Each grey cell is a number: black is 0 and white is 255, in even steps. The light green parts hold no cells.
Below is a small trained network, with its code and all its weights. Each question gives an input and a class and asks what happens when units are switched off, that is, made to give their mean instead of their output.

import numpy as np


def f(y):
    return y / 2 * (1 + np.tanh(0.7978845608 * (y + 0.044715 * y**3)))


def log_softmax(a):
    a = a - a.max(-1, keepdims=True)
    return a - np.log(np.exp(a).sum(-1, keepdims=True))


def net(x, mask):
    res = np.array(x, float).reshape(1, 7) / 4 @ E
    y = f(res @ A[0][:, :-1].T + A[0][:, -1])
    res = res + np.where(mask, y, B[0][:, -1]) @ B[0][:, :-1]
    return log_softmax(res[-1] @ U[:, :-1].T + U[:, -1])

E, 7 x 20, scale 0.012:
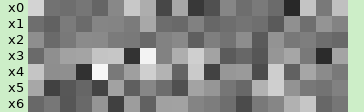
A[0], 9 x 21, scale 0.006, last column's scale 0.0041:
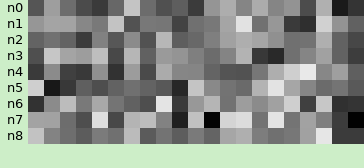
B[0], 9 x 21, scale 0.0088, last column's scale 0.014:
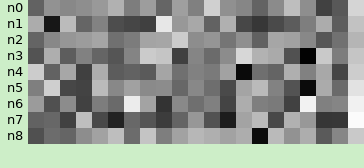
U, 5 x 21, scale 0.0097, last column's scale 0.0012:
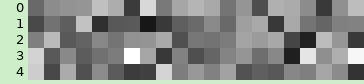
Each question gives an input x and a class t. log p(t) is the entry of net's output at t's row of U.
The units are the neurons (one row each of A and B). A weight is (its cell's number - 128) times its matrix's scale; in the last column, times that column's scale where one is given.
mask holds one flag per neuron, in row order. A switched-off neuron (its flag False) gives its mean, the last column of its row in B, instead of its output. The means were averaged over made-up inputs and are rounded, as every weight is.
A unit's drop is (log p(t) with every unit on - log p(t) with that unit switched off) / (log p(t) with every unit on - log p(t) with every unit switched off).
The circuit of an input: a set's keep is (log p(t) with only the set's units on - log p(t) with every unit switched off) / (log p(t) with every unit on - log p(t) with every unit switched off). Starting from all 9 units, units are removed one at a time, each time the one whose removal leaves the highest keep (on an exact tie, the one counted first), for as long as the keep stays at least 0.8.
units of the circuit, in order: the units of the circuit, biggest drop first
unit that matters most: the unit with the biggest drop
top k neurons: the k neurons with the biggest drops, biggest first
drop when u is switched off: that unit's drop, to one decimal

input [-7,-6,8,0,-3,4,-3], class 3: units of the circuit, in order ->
(n6)
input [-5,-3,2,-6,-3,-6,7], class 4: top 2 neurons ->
(n4 n5)
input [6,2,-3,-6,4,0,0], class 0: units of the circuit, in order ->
(n8 n6)
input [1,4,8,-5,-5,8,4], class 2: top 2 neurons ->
(n5 n7)
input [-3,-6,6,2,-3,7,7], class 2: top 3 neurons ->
(n5 n1 n7)
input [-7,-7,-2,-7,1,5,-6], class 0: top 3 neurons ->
(n0 n2 n8)
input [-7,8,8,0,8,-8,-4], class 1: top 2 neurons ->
(n7 n5)
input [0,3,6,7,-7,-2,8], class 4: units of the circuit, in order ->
(n7 n4 n8)
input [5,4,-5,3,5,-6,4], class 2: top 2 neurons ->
(n3 n6)
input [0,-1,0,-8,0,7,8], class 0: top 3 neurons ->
(n8 n0 n2)
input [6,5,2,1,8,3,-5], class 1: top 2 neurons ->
(n7 n6)
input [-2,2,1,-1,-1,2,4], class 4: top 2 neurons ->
(n7 n3)
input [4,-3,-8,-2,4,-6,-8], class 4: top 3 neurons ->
(n1 n5 n6)
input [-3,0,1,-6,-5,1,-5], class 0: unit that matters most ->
n0
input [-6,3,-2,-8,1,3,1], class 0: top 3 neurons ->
(n0 n2 n8)
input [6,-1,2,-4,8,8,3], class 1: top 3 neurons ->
(n7 n3 n6)
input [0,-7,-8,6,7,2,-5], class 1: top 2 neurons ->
(n7 n8)
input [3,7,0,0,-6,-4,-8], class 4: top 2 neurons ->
(n1 n7)
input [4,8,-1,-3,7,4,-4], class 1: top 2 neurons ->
(n7 n6)
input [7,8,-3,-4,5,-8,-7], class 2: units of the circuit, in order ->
(n3)
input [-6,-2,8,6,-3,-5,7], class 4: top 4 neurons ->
(n4 n8 n0 n7)
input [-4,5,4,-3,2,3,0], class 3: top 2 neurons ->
(n6 n3)
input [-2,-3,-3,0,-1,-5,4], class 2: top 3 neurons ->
(n3 n1 n7)
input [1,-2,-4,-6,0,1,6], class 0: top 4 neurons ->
(n8 n0 n1 n2)
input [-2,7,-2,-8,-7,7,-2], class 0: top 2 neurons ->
(n0 n7)
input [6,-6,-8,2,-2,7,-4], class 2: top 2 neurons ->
(n6 n5)
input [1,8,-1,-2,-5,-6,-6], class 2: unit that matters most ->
n7
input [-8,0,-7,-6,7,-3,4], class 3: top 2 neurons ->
(n6 n8)
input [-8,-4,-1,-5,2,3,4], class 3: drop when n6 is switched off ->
1.6
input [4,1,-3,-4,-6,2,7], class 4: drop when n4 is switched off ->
0.7
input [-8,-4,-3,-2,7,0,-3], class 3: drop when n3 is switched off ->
0.0
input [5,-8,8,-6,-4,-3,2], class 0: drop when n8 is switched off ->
0.2
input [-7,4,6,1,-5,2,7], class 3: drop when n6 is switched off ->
0.8
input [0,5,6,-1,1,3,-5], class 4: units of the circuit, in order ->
(n1)
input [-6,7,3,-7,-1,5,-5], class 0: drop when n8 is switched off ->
0.1
